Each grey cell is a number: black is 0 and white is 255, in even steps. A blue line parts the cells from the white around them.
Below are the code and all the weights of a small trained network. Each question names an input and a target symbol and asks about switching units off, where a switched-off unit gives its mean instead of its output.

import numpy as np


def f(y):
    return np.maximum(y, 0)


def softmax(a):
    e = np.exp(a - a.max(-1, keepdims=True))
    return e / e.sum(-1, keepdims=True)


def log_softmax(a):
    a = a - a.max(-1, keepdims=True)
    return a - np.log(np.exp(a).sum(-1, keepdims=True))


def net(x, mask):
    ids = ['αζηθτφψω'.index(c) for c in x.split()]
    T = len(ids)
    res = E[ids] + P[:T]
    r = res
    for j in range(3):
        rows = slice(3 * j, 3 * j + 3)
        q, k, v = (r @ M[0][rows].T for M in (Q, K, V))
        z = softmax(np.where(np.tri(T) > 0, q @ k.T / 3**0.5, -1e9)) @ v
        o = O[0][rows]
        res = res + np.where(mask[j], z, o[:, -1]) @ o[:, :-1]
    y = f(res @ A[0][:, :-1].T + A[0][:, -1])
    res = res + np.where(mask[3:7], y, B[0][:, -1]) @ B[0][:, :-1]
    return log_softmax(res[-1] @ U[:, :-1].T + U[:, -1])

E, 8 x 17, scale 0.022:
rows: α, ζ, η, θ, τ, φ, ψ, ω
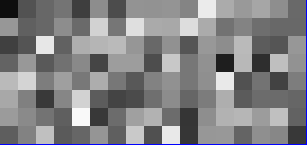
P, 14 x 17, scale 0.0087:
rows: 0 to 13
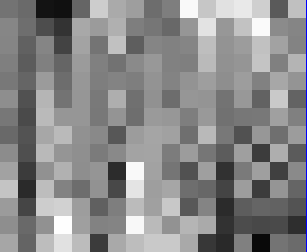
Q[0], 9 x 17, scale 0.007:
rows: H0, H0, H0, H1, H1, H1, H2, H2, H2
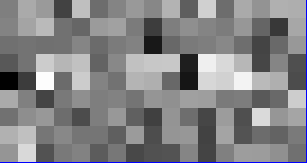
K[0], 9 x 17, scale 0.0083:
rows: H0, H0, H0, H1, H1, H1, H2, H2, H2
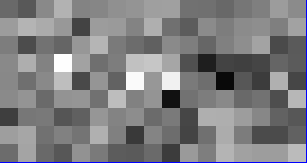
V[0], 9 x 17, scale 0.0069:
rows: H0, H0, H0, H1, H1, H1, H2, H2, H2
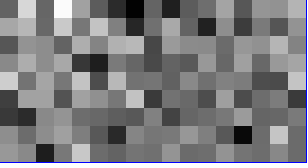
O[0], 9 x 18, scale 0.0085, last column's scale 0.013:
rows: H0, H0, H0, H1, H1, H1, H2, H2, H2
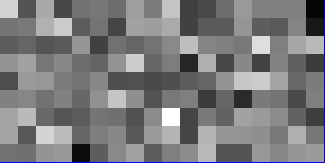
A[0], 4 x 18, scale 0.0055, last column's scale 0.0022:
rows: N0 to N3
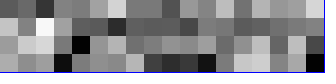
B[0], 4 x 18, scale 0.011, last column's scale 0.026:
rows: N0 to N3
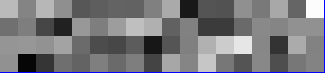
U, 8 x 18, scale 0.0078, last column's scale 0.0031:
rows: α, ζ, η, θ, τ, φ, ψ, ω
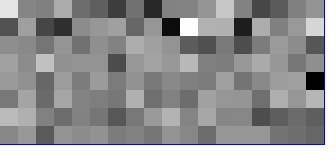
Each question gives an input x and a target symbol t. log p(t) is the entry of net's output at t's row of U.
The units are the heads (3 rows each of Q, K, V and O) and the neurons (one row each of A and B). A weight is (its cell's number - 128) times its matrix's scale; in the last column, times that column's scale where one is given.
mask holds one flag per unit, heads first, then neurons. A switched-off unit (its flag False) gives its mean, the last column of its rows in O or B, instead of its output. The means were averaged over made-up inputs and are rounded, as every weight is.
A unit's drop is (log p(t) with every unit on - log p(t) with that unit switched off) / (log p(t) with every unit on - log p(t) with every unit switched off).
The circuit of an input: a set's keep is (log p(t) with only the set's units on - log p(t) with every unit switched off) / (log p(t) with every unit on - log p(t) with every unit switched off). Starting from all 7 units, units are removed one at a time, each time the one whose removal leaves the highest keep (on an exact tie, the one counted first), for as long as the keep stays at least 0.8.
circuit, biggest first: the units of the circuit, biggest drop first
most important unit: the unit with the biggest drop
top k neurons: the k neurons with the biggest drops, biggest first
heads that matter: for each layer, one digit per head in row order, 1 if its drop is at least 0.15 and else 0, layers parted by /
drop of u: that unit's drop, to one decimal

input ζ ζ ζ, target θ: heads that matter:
010
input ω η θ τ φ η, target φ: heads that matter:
010
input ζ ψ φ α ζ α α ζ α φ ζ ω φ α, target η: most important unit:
H1
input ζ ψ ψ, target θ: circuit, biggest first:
N0, H1
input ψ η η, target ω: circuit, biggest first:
N0, H2, H1
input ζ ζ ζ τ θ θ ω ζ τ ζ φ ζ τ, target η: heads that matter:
100
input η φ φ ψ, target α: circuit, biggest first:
N3, H0
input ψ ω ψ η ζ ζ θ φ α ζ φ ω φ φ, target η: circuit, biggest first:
N1, H0, H2
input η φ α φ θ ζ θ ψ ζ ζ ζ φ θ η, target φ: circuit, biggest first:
H1, H0
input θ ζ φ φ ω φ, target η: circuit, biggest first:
H0, N1
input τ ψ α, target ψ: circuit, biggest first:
H1, H2
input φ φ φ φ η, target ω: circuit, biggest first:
H2, H1
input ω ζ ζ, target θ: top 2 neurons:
N0, N1
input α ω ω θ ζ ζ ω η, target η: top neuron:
N0
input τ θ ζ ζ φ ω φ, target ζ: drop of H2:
0.2
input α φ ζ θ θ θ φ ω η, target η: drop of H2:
0.0
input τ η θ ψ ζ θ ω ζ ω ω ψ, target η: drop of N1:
-0.1
